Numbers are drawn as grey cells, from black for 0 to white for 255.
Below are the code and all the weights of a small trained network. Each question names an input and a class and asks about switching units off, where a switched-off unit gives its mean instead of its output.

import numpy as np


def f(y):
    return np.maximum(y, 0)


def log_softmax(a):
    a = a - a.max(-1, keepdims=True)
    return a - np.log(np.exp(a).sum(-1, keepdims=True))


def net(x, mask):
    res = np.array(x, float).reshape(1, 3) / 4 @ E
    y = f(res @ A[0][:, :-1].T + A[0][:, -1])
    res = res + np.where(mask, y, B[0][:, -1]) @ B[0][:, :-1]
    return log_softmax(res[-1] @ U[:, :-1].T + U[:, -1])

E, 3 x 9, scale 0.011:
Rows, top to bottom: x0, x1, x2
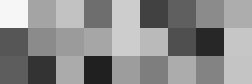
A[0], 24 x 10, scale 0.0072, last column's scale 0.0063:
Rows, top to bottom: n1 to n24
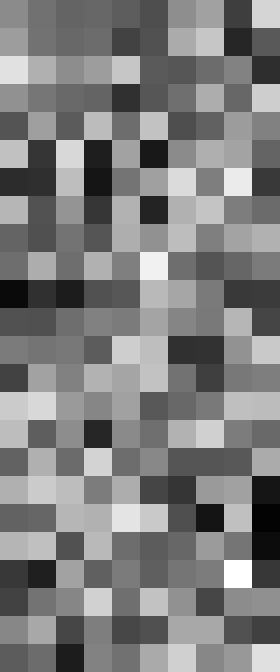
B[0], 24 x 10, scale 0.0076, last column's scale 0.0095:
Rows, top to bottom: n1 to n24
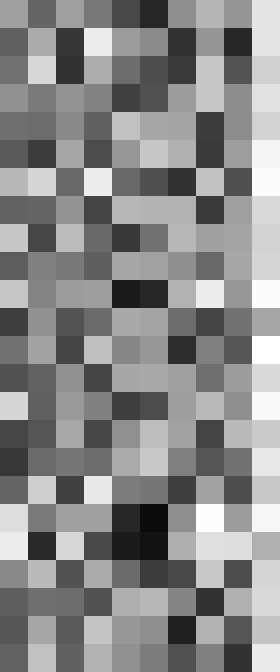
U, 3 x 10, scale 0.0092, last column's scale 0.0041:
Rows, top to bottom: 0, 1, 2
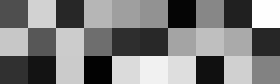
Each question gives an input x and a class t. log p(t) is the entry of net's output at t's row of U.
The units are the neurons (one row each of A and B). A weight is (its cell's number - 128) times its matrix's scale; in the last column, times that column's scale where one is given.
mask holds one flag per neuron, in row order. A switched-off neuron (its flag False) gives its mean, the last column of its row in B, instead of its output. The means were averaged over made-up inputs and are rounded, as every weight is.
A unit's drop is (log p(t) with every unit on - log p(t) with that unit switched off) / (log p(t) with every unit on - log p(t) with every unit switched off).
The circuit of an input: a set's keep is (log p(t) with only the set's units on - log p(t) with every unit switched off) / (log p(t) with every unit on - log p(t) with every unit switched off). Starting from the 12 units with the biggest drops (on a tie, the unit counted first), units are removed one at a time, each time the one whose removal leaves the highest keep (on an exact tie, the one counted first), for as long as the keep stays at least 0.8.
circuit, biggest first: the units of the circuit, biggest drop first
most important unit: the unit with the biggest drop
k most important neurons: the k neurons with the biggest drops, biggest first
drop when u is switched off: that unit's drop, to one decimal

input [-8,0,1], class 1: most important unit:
n11
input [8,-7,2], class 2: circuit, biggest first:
n6, n8
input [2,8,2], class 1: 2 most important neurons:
n19, n2
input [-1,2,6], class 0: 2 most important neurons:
n7, n15
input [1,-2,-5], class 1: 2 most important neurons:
n20, n13
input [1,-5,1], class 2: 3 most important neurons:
n19, n11, n7
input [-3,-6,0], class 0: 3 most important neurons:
n2, n23, n19
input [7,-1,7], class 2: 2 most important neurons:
n6, n8
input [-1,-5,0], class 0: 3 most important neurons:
n2, n19, n15
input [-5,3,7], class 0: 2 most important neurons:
n7, n24
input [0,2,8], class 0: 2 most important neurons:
n7, n21
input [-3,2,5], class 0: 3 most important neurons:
n7, n15, n20
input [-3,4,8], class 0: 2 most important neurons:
n7, n21
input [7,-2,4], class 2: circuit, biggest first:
n6
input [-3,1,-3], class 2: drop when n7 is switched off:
0.2
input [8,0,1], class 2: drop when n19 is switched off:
0.3
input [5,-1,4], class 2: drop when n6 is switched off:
0.2
